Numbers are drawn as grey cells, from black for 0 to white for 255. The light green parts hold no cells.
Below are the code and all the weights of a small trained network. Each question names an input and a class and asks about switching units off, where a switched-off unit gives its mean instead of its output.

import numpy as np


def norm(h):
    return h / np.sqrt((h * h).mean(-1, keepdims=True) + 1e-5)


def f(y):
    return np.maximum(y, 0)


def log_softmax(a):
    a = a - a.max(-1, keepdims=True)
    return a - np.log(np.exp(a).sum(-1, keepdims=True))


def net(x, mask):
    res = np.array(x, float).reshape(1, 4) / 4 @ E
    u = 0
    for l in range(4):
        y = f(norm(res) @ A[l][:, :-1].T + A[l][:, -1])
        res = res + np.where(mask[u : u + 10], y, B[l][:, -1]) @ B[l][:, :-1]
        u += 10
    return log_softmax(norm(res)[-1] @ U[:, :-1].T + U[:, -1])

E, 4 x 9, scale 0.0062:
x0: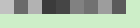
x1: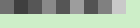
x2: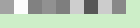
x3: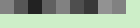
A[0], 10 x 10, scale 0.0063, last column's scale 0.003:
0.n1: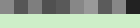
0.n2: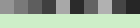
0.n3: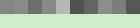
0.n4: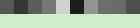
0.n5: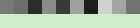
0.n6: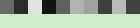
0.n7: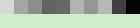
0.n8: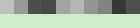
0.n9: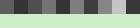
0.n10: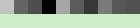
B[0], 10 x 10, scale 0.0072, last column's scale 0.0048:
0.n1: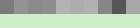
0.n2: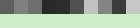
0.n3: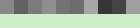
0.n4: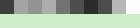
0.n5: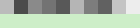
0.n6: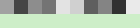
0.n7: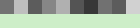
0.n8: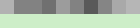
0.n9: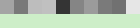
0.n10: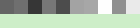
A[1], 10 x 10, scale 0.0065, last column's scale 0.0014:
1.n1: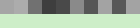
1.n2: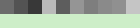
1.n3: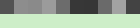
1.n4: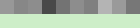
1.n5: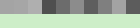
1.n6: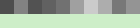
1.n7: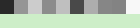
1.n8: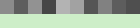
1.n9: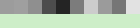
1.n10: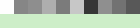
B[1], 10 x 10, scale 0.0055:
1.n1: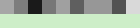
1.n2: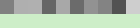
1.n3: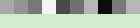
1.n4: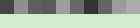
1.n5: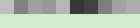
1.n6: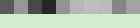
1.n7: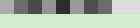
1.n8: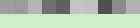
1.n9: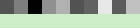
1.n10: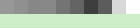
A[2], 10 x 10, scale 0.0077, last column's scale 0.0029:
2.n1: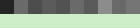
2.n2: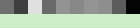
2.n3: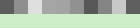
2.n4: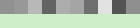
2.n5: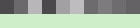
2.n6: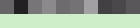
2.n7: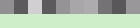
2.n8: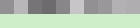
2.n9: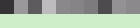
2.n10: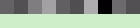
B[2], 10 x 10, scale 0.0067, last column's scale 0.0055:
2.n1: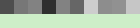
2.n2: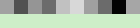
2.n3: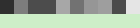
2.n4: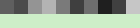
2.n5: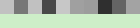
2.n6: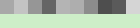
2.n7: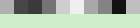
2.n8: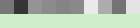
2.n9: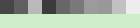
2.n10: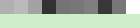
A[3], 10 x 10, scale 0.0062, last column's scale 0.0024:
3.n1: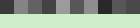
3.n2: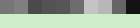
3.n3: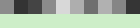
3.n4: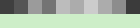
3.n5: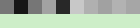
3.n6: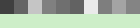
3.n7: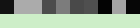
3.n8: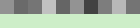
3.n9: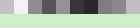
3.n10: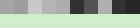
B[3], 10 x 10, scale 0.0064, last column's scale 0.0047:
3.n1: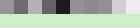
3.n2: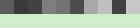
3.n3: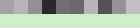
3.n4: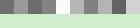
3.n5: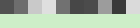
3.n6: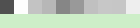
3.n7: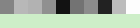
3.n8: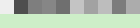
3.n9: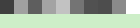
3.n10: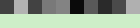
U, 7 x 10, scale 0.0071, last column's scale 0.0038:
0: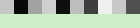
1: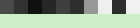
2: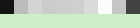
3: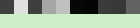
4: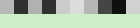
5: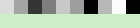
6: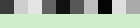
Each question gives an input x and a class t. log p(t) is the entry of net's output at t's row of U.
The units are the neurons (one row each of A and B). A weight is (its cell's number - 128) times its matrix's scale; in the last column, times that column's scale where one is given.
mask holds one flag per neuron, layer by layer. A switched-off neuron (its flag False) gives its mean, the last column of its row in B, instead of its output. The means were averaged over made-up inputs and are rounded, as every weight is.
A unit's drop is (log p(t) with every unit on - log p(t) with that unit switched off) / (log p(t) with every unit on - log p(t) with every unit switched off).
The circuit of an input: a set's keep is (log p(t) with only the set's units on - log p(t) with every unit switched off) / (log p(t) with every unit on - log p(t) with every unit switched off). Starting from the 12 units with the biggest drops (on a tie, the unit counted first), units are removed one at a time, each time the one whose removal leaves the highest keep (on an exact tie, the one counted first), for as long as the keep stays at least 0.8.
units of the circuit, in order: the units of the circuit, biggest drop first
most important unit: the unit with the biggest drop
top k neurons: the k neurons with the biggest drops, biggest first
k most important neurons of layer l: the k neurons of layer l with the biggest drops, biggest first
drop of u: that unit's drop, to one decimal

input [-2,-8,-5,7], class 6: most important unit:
0.n4
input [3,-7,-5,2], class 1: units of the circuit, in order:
(0.n10; 1.n9)
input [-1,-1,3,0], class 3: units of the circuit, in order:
(3.n9; 0.n7)
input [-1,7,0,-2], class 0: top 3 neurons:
(0.n9; 1.n10; 0.n5)
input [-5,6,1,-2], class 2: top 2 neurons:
(0.n4; 0.n7)
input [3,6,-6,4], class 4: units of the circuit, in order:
(0.n6; 2.n6)
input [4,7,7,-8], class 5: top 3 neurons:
(1.n10; 1.n5; 0.n7)
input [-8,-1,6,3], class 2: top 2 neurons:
(0.n4; 2.n8)
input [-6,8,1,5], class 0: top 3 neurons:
(0.n5; 3.n8; 0.n2)
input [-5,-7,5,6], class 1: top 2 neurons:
(0.n2; 0.n4)
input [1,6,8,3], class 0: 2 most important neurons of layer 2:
(2.n8; 2.n10)
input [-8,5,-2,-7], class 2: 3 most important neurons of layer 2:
(2.n4; 2.n8; 2.n3)
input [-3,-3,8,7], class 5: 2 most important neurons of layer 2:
(2.n3; 2.n10)
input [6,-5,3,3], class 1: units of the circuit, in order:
(0.n10)
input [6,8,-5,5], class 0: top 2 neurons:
(0.n9; 0.n5)
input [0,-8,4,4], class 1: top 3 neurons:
(0.n2; 0.n4; 0.n10)
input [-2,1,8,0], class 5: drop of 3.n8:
0.1
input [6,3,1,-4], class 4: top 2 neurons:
(0.n6; 1.n8)
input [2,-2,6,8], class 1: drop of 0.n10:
0.4
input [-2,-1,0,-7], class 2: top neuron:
(1.n7)
